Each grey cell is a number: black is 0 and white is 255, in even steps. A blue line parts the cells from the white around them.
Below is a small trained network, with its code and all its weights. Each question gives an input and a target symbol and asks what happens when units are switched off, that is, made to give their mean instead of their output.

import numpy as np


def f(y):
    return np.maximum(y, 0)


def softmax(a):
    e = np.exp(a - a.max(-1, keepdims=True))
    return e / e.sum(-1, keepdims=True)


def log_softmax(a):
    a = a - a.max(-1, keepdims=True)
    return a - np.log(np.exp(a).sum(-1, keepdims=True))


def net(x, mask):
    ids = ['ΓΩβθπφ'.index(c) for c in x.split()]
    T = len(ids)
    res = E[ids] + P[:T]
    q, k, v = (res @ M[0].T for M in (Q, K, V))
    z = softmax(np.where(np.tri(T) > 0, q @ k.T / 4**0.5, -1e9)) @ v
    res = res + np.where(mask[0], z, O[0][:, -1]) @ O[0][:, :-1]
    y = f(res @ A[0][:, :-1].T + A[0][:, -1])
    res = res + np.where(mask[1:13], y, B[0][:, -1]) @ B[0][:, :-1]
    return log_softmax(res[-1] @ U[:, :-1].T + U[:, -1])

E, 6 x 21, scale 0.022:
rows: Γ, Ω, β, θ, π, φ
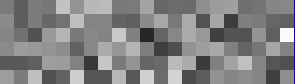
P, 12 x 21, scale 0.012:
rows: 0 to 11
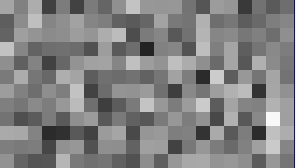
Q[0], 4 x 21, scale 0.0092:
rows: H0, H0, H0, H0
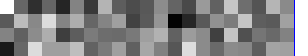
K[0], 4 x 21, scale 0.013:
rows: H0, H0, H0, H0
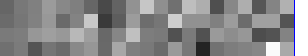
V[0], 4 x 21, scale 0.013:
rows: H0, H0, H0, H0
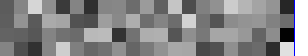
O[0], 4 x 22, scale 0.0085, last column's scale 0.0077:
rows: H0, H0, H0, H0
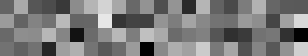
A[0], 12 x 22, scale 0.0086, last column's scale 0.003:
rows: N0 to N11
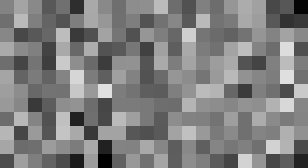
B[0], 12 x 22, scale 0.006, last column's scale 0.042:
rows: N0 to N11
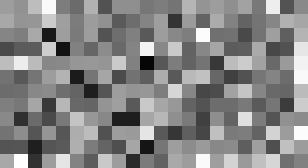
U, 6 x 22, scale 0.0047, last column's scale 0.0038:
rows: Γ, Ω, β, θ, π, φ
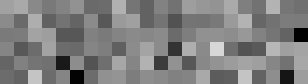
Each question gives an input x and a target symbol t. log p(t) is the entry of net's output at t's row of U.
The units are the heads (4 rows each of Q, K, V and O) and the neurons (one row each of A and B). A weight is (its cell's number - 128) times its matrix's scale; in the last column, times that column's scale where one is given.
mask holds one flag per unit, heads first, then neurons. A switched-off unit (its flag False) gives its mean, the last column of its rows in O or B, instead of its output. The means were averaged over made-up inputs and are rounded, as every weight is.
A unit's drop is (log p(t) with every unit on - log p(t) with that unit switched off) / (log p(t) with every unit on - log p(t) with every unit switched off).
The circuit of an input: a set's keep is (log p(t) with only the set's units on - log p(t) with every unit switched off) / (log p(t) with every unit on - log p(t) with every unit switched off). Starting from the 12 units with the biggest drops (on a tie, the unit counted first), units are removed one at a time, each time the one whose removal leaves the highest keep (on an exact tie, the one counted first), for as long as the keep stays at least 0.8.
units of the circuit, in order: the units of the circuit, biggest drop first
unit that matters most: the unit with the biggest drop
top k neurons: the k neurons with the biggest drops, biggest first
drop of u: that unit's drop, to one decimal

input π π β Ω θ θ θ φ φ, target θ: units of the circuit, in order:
N5, H0
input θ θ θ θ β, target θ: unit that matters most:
N4
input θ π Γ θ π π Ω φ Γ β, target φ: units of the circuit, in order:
N5, N7, H0
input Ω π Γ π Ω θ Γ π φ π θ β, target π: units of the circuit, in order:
N3, H0
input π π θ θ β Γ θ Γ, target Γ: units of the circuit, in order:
N4, H0
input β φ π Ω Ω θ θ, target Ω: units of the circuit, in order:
N4, H0
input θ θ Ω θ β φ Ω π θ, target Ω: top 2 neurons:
N3, N5
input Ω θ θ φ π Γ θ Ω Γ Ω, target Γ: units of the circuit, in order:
N3, N5, H0
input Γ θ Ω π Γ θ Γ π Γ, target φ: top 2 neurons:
N9, N4
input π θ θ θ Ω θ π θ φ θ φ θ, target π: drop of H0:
0.5
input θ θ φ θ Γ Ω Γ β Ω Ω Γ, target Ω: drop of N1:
0.1
